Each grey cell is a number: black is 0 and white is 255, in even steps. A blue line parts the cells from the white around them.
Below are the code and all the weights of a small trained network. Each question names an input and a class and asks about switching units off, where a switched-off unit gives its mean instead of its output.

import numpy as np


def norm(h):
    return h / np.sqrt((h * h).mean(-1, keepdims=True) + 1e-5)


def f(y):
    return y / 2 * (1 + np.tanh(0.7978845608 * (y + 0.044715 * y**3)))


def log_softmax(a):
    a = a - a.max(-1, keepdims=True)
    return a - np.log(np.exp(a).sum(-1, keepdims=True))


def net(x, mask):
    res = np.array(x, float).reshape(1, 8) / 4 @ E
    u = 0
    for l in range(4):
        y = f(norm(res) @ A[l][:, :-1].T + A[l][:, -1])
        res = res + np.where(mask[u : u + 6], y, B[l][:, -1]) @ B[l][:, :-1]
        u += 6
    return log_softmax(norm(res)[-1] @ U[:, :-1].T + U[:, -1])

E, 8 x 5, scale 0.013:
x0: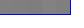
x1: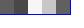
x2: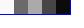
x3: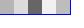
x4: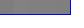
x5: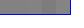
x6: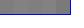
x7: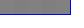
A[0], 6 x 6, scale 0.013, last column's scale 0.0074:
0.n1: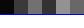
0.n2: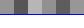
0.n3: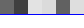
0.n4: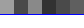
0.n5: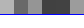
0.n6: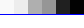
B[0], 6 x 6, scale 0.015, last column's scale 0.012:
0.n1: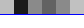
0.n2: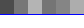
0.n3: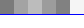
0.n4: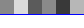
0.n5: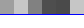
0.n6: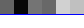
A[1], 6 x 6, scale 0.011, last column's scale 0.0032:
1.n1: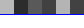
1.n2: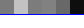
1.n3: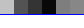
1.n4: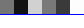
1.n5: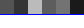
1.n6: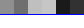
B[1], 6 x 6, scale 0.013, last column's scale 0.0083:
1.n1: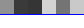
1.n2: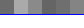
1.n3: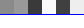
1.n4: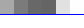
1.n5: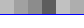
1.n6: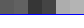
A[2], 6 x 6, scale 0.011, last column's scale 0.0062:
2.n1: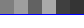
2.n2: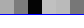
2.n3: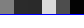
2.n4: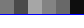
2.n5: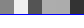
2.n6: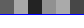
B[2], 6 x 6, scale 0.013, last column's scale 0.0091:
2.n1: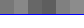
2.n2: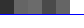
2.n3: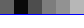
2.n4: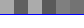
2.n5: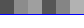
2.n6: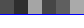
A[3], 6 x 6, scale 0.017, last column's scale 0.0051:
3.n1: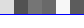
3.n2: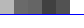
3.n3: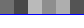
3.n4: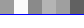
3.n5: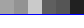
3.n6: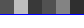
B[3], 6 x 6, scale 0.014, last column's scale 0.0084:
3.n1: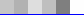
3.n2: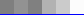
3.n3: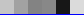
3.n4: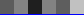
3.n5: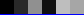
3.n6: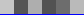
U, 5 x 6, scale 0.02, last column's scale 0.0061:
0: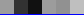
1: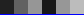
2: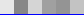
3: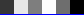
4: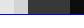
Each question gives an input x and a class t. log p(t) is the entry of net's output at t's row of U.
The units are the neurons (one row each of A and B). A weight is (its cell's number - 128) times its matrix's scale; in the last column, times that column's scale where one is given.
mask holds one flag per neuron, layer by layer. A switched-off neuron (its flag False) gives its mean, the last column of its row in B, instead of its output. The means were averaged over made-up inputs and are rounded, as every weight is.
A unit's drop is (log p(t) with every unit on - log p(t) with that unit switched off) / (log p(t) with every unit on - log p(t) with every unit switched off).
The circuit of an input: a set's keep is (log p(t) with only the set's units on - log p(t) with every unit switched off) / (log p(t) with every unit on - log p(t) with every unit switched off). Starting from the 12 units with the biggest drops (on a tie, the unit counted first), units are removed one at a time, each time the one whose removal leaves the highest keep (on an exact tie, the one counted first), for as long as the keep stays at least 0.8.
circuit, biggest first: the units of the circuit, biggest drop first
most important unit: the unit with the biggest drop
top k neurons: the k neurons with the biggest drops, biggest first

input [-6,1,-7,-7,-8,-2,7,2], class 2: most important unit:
3.n1
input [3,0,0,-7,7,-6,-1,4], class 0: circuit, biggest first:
(0.n1; 1.n3)
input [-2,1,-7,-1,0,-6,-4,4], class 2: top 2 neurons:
(1.n3; 0.n1)
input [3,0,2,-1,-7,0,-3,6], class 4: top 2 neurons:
(0.n4; 0.n5)
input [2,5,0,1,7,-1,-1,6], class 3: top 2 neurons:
(0.n1; 0.n3)
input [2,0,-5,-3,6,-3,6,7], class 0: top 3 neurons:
(0.n1; 1.n1; 0.n3)
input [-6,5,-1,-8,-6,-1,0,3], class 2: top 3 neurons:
(0.n1; 1.n4; 3.n1)
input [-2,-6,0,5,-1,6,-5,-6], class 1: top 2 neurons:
(0.n1; 0.n6)
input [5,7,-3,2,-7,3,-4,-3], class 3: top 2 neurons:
(0.n1; 0.n6)
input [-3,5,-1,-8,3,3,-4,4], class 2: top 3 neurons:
(0.n1; 1.n4; 3.n1)
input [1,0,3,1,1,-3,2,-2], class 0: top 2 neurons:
(0.n6; 1.n3)
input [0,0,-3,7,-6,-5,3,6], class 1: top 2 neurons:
(0.n3; 3.n1)
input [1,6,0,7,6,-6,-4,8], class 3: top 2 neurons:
(0.n1; 3.n4)
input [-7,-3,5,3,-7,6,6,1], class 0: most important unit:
0.n6
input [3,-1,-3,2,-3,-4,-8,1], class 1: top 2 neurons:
(0.n1; 0.n3)
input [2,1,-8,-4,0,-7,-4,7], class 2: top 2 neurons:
(3.n1; 1.n5)
